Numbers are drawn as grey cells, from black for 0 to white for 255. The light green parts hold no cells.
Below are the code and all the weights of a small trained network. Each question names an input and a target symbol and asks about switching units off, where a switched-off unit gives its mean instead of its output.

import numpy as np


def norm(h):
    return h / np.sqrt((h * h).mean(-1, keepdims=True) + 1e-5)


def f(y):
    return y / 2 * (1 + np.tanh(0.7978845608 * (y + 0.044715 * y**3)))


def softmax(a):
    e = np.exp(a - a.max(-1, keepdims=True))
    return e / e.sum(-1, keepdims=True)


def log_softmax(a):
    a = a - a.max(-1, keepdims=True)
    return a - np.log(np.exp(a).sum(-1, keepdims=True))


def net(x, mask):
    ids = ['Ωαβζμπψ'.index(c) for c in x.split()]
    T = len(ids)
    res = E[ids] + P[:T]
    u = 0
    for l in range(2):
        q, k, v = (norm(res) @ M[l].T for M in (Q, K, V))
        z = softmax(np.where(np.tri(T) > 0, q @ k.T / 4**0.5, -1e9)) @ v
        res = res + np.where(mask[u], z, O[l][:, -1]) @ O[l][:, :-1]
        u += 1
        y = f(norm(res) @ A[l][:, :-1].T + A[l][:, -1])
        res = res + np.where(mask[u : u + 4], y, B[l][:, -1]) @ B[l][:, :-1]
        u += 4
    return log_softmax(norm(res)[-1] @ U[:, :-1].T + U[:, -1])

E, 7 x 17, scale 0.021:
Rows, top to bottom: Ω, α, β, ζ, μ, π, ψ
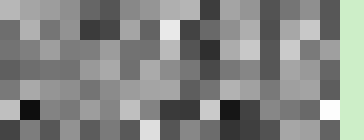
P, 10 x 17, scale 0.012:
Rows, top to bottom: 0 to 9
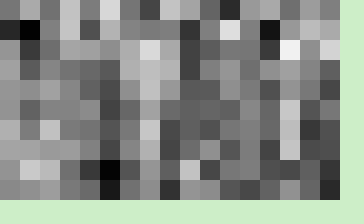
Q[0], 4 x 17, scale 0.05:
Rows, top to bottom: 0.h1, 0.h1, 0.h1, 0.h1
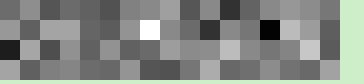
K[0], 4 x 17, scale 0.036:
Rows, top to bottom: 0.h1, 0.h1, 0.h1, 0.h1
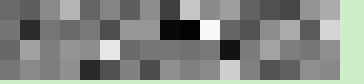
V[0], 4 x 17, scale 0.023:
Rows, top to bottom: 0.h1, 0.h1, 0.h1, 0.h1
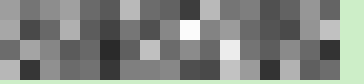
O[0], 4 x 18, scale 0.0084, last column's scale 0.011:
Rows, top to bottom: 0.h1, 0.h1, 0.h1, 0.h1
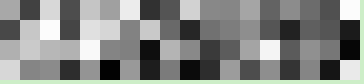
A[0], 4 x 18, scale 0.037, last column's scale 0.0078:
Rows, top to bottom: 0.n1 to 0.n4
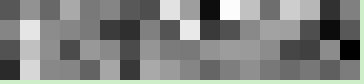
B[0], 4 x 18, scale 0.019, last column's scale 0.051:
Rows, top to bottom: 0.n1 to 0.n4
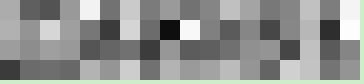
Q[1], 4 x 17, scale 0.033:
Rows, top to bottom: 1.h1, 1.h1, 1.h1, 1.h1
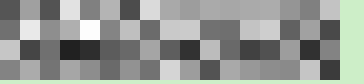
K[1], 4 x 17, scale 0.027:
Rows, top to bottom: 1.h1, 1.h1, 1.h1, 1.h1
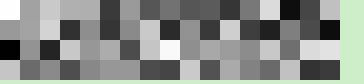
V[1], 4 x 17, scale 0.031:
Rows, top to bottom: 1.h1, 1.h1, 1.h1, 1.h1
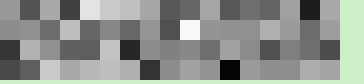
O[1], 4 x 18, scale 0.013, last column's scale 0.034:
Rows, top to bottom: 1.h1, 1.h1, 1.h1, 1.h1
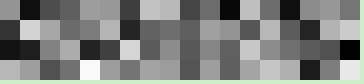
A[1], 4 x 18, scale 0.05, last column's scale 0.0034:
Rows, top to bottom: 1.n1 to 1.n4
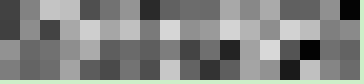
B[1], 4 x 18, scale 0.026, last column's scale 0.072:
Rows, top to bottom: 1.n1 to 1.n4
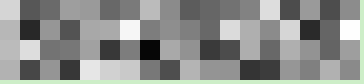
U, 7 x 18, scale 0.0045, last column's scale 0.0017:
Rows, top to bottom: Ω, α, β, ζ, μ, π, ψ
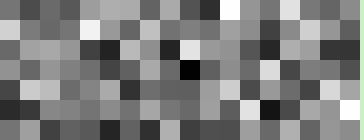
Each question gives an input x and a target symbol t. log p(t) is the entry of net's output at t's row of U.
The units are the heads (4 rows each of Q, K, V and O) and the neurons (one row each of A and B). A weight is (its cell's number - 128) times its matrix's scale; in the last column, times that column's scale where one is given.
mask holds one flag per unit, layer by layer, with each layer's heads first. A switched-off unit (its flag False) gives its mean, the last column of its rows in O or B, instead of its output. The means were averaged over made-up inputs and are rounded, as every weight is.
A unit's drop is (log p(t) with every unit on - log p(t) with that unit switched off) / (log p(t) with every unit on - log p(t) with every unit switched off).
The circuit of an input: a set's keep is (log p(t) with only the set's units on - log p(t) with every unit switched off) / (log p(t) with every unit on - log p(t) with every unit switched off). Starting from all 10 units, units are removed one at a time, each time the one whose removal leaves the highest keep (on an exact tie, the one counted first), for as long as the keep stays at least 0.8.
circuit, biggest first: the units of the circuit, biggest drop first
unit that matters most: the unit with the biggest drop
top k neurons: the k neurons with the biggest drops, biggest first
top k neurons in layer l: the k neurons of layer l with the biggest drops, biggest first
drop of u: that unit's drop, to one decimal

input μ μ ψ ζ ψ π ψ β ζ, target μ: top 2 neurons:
(0.n1; 1.n2)
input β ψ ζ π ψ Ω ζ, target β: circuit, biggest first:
(0.h1; 0.n1; 1.n2)
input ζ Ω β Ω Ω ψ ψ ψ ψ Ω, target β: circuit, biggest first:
(0.n2)
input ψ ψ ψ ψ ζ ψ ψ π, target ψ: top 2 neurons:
(0.n1; 1.n3)
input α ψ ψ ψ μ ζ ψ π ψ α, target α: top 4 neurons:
(1.n2; 0.n2; 0.n1; 0.n4)
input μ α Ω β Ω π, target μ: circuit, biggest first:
(0.n1; 0.h1; 1.h1; 1.n2)
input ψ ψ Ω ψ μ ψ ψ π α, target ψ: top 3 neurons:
(0.n1; 0.n4; 0.n2)
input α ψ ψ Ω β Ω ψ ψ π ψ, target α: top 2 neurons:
(1.n2; 0.n2)
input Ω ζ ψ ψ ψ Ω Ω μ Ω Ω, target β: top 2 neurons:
(0.n2; 1.n2)
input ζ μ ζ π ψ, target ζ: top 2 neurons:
(0.n1; 1.n1)
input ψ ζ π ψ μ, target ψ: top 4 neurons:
(0.n1; 0.n4; 0.n2; 1.n2)
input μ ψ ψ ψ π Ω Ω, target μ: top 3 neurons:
(0.n1; 1.n2; 0.n2)
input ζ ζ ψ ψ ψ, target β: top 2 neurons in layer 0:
(0.n2; 0.n4)
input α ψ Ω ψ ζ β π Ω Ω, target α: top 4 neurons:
(1.n2; 0.n2; 0.n1; 1.n3)
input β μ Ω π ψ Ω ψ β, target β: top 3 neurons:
(0.n1; 1.n2; 0.n4)
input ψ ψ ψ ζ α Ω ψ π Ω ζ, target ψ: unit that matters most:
0.h1
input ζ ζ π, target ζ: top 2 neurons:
(0.n1; 1.n1)
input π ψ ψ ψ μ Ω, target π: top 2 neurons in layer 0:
(0.n2; 0.n1)
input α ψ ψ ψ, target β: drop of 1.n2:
0.4
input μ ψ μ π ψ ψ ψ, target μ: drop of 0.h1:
1.3
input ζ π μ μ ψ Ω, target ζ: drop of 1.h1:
0.8
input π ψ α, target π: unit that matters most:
0.h1
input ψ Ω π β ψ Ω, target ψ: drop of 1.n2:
0.2
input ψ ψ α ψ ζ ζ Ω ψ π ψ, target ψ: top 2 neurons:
(0.n1; 1.n3)
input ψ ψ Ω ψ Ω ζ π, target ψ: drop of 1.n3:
0.4
